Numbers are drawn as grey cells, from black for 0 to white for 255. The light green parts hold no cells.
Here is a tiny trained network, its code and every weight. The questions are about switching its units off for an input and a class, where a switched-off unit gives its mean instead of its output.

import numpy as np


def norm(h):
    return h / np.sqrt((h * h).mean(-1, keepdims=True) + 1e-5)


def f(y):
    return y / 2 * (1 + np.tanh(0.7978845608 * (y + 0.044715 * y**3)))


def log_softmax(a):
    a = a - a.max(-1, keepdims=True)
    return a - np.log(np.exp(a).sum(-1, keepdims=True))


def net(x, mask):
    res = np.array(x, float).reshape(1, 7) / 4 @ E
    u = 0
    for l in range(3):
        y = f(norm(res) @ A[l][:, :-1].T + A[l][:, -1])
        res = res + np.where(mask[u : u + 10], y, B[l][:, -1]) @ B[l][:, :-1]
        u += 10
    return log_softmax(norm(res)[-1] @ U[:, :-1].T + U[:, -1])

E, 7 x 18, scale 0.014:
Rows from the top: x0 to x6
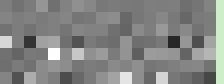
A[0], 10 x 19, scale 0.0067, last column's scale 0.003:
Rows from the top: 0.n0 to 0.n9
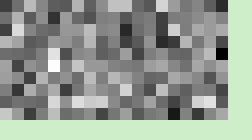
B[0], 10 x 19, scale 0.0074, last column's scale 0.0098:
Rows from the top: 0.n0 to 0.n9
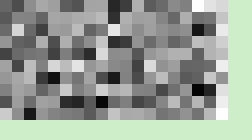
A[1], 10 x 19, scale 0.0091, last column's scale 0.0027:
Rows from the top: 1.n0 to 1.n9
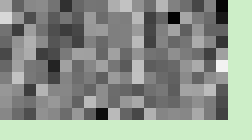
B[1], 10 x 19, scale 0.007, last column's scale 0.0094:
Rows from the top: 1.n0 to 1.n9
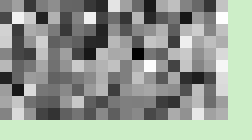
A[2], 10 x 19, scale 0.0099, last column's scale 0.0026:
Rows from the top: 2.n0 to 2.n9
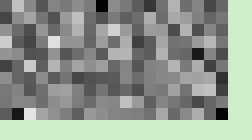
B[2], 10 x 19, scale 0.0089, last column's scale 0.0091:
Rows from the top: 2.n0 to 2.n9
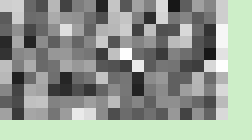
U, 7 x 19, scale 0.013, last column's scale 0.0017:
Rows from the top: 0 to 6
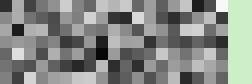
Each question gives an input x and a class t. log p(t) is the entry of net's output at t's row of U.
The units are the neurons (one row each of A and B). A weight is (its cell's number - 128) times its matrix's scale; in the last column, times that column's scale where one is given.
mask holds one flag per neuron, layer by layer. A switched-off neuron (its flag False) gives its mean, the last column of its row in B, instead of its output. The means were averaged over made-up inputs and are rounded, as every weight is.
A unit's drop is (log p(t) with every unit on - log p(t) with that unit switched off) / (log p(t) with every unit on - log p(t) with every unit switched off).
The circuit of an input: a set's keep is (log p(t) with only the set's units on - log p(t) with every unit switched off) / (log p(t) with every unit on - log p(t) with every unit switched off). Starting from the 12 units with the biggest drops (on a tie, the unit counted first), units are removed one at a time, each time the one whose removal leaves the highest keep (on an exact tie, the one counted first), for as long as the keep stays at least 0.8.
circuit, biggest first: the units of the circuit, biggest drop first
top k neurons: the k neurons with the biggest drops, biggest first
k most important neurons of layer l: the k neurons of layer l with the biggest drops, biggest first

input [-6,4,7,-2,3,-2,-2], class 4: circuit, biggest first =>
(0.n8)
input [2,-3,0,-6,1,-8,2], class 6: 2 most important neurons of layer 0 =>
(0.n0 0.n8)
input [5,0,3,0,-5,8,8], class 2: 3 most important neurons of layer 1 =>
(1.n3 1.n2 1.n5)
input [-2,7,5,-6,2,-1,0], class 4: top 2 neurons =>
(0.n2 1.n7)
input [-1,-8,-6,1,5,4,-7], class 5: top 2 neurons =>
(0.n3 1.n1)
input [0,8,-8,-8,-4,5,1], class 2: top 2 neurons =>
(0.n0 0.n7)
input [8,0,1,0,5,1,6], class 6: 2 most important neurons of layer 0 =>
(0.n0 0.n9)
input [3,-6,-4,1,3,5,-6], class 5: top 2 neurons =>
(0.n3 1.n1)
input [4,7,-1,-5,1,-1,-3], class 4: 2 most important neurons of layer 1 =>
(1.n5 1.n9)
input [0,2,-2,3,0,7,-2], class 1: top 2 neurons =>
(0.n5 1.n1)
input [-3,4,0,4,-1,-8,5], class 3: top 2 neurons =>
(1.n1 0.n5)
